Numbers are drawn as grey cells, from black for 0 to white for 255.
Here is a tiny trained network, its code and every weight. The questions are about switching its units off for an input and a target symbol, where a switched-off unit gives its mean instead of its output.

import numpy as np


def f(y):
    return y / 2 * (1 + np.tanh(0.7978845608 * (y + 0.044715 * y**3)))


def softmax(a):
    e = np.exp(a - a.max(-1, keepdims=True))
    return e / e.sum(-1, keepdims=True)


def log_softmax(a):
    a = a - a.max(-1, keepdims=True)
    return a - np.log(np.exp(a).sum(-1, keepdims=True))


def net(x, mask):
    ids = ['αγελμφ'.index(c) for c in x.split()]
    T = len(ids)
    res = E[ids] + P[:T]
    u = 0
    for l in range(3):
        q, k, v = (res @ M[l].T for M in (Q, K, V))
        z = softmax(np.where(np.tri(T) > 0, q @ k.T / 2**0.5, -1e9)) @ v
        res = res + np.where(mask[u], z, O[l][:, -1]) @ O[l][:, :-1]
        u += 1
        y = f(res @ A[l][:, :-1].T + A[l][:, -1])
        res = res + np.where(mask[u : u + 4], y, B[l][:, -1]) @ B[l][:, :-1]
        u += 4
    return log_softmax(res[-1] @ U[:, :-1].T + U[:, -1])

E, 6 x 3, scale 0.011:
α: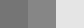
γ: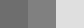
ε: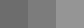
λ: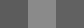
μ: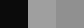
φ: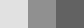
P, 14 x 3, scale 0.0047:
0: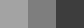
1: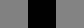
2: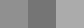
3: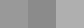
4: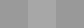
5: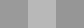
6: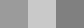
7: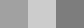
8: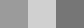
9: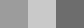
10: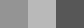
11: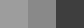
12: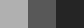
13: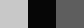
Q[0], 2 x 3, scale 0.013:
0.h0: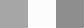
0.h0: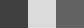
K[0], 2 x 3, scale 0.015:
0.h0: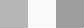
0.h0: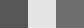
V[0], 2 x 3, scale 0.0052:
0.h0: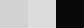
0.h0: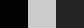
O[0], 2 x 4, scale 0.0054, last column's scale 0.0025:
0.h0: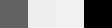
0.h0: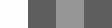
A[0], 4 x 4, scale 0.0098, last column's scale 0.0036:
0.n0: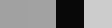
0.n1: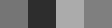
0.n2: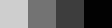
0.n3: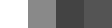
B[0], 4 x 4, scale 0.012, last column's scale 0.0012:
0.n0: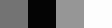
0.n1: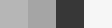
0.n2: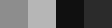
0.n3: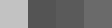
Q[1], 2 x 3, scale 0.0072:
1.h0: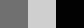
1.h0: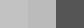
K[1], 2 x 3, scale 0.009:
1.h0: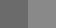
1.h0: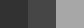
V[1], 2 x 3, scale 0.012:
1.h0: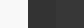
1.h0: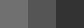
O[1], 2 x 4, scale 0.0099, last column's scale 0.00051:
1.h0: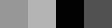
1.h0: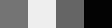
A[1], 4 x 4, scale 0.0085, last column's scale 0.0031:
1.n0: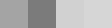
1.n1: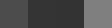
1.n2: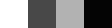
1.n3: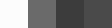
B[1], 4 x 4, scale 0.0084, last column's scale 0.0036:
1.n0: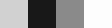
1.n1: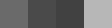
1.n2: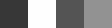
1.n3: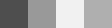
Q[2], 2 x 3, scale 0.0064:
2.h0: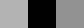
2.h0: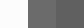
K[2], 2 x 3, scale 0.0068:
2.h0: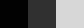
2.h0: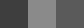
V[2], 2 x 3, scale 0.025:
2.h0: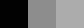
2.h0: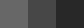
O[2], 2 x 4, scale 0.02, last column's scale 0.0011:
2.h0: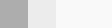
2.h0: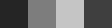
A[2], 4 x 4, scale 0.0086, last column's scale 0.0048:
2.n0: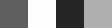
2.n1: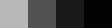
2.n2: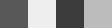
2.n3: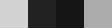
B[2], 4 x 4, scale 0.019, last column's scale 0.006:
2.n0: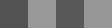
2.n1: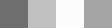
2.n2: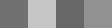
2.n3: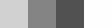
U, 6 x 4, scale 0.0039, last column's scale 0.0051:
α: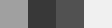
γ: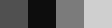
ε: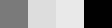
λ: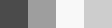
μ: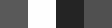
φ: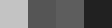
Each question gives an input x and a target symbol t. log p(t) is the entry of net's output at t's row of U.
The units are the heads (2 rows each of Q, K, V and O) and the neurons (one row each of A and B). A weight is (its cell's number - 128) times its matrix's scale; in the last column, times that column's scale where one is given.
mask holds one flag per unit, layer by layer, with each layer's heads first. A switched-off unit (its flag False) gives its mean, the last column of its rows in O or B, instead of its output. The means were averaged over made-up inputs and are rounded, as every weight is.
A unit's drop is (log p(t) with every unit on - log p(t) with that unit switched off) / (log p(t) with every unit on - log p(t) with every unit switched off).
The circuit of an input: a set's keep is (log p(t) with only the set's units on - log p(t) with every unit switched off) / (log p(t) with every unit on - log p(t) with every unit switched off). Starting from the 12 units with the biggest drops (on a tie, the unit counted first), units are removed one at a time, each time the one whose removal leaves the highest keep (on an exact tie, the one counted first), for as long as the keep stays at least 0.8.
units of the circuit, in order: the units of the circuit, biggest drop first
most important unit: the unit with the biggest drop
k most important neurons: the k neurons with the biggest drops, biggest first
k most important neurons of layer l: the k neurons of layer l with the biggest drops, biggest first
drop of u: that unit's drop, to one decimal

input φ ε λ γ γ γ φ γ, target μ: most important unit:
1.n3
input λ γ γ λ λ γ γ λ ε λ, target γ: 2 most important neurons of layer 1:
(1.n3, 1.n2)
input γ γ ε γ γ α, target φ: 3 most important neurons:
(2.n3, 0.n0, 1.n0)
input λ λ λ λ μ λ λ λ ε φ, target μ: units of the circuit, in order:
(1.n2, 0.n3)
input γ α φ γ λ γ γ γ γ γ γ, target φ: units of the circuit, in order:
(2.h0, 2.n3, 1.n1)
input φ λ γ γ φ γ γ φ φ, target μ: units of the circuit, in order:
(0.n3, 0.n0, 1.h0)
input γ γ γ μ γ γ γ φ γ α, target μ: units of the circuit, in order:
(0.n3, 1.h0)
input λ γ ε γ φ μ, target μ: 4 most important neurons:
(1.n3, 0.n3, 1.n0, 2.n2)
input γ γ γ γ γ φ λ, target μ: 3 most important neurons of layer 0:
(0.n3, 0.n2, 0.n0)
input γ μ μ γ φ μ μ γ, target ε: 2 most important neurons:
(0.n0, 0.n3)
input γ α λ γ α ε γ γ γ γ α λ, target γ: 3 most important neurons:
(0.n0, 0.n1, 1.n0)
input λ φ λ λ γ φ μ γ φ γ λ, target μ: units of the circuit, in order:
(0.n3, 1.h0, 0.n0)
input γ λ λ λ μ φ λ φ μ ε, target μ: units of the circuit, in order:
(1.h0, 0.n3, 2.n2)
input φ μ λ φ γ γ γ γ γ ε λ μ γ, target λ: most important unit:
0.h0
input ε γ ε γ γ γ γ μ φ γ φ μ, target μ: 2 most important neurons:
(0.n3, 1.n3)
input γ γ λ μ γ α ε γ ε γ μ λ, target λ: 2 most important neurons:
(0.n1, 0.n0)
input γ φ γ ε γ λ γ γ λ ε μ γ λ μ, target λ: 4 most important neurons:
(2.n3, 0.n1, 0.n3, 0.n0)
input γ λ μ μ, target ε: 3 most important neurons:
(0.n3, 0.n0, 1.n1)
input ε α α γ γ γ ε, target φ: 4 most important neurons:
(2.n3, 0.n0, 1.n1, 1.n0)
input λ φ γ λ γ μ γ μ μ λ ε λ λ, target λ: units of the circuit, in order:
(2.h0)
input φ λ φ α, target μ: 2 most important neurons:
(1.n3, 0.n3)
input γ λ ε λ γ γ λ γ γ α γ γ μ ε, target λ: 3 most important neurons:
(0.n0, 2.n3, 0.n3)
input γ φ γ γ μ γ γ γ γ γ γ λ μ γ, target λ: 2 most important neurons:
(0.n1, 2.n3)
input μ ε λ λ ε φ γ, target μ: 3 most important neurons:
(0.n3, 1.n3, 1.n0)
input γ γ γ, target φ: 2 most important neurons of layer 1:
(1.n1, 1.n0)
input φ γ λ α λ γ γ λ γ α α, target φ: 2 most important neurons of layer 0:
(0.n0, 0.n1)
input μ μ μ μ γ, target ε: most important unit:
2.h0
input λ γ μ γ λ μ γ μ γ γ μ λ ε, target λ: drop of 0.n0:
0.2
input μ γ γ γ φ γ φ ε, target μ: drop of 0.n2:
0.1
